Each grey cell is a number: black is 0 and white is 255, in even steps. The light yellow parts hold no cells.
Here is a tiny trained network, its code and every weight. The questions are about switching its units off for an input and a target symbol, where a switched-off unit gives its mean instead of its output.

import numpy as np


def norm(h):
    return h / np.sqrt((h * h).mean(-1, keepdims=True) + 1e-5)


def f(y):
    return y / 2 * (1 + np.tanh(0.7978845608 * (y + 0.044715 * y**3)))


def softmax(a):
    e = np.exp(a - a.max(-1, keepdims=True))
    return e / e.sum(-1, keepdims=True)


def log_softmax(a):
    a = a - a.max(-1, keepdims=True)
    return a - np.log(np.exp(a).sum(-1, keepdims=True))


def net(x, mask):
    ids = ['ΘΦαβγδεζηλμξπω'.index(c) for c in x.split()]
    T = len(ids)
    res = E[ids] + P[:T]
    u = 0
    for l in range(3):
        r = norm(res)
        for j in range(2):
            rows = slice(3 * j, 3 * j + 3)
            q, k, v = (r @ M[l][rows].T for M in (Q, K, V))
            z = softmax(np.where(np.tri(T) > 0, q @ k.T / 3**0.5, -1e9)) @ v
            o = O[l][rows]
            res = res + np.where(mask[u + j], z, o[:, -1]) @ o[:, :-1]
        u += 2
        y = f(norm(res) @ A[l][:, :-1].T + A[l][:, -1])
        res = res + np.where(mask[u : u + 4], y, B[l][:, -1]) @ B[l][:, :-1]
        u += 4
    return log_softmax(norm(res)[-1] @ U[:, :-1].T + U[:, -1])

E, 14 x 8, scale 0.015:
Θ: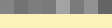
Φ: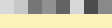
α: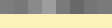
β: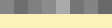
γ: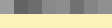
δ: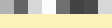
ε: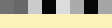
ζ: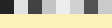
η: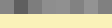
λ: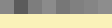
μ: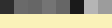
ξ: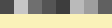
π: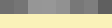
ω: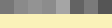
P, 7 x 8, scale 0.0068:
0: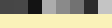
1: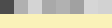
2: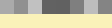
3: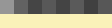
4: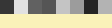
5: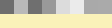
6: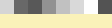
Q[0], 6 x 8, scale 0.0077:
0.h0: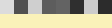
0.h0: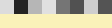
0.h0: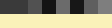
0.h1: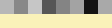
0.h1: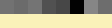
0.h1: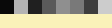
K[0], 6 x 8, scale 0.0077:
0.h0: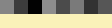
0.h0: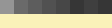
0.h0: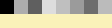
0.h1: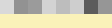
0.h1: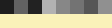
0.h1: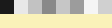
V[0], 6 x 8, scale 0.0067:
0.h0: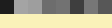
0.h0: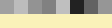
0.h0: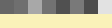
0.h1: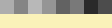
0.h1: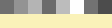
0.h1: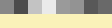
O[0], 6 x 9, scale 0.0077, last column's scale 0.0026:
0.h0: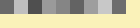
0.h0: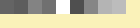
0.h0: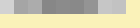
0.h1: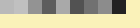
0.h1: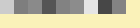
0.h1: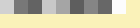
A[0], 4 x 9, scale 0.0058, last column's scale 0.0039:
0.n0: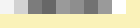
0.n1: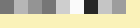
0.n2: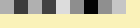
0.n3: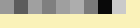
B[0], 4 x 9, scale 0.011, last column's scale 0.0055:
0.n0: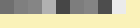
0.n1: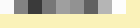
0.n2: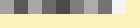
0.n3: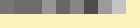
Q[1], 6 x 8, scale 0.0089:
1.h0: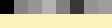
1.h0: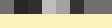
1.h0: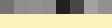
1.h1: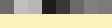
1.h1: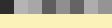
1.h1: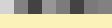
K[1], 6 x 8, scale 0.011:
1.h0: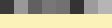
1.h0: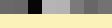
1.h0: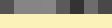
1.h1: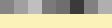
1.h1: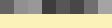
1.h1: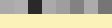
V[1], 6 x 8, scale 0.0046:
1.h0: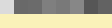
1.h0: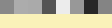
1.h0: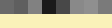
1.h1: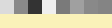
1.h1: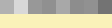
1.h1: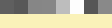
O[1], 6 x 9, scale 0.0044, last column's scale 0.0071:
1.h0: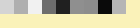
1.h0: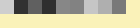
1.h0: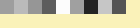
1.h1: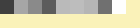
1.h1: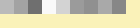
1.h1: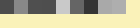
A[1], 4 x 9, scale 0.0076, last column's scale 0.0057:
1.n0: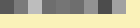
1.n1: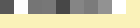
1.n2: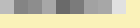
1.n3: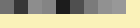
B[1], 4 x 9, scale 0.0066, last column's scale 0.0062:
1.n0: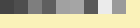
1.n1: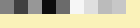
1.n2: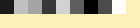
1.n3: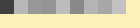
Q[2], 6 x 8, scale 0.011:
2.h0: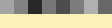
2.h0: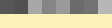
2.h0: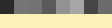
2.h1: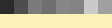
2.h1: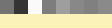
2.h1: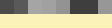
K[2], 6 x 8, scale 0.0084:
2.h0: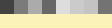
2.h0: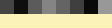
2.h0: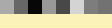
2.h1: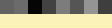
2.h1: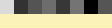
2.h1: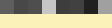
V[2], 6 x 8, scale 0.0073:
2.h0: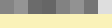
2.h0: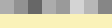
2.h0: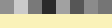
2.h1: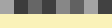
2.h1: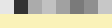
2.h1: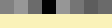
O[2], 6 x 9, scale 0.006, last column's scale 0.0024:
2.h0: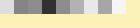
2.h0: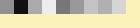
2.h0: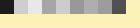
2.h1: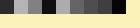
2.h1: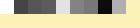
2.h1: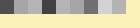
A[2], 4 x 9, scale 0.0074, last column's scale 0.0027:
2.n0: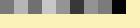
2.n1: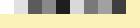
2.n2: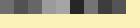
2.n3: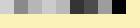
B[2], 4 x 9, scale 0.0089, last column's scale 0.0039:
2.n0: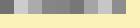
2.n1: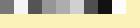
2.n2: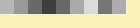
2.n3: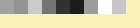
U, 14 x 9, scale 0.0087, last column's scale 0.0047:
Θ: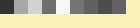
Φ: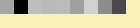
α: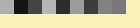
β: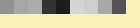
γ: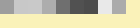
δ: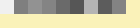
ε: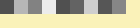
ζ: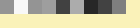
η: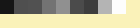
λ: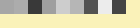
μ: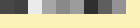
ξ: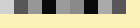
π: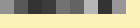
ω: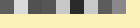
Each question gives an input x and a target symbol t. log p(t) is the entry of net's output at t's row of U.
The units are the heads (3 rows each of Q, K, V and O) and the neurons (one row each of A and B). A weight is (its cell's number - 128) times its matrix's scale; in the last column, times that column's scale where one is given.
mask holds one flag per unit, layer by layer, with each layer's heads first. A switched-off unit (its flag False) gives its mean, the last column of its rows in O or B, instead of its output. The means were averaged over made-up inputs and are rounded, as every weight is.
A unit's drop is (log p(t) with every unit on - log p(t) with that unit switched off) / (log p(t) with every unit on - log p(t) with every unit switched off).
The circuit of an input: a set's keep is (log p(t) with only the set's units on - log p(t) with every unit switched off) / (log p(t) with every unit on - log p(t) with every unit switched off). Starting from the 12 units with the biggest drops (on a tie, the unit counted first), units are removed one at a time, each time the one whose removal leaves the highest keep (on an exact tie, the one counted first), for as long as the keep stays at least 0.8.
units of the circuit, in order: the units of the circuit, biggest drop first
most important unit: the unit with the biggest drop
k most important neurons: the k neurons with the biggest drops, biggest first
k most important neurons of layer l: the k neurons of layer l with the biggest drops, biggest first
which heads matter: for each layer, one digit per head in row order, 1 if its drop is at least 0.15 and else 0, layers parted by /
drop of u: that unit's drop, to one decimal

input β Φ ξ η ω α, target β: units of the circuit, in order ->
(0.h1)
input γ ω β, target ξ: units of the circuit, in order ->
(0.h1; 2.h0)
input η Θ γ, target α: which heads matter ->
11 / 00 / 11
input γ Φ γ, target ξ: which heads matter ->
11 / 00 / 10
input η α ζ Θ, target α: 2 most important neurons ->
(1.n2; 0.n1)
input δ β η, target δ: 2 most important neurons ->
(2.n2; 0.n0)
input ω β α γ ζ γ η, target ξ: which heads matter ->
11 / 00 / 00
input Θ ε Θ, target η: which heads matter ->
00 / 01 / 00
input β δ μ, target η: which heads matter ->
01 / 00 / 00
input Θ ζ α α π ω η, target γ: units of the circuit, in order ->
(0.h1; 2.n3)
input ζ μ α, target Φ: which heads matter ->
00 / 00 / 10
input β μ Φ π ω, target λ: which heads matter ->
11 / 00 / 00
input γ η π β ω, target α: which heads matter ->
01 / 00 / 00
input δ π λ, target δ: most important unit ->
2.h1
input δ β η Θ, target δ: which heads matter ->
10 / 00 / 01
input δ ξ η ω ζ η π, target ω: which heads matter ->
11 / 00 / 00
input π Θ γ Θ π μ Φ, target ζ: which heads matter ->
00 / 00 / 00
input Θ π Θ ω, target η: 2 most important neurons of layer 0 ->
(0.n1; 0.n0)
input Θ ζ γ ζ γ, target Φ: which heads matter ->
01 / 00 / 10
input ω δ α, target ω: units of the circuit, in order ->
(0.h0; 2.h0)
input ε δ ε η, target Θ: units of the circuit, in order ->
(0.n1; 2.h1)
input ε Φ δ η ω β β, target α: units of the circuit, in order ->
(0.h0; 0.n3)
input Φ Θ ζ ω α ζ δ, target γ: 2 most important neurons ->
(2.n3; 1.n3)
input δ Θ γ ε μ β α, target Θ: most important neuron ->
(0.n1)
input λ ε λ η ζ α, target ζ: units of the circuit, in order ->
(0.h0; 2.n1)
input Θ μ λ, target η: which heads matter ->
00 / 01 / 00
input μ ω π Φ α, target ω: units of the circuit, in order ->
(0.h0; 0.h1)
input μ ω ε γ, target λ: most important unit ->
0.h1
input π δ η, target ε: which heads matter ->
01 / 00 / 00
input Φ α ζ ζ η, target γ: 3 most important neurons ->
(1.n2; 2.n3; 1.n1)
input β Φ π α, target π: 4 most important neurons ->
(1.n2; 0.n1; 2.n2; 0.n0)
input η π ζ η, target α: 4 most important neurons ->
(1.n2; 0.n1; 1.n3; 1.n0)
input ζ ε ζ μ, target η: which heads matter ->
01 / 10 / 00
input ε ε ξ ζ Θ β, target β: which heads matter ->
11 / 00 / 01
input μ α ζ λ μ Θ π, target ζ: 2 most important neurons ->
(2.n1; 1.n2)
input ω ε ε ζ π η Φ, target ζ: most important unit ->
0.n0
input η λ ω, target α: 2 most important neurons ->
(1.n2; 0.n1)
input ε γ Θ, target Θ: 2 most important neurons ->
(1.n2; 0.n1)
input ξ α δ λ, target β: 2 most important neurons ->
(1.n1; 0.n1)
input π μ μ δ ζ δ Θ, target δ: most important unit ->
0.h1
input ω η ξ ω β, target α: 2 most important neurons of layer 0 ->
(0.n3; 0.n1)
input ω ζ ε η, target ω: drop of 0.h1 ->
0.1
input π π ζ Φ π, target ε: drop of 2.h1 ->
0.2
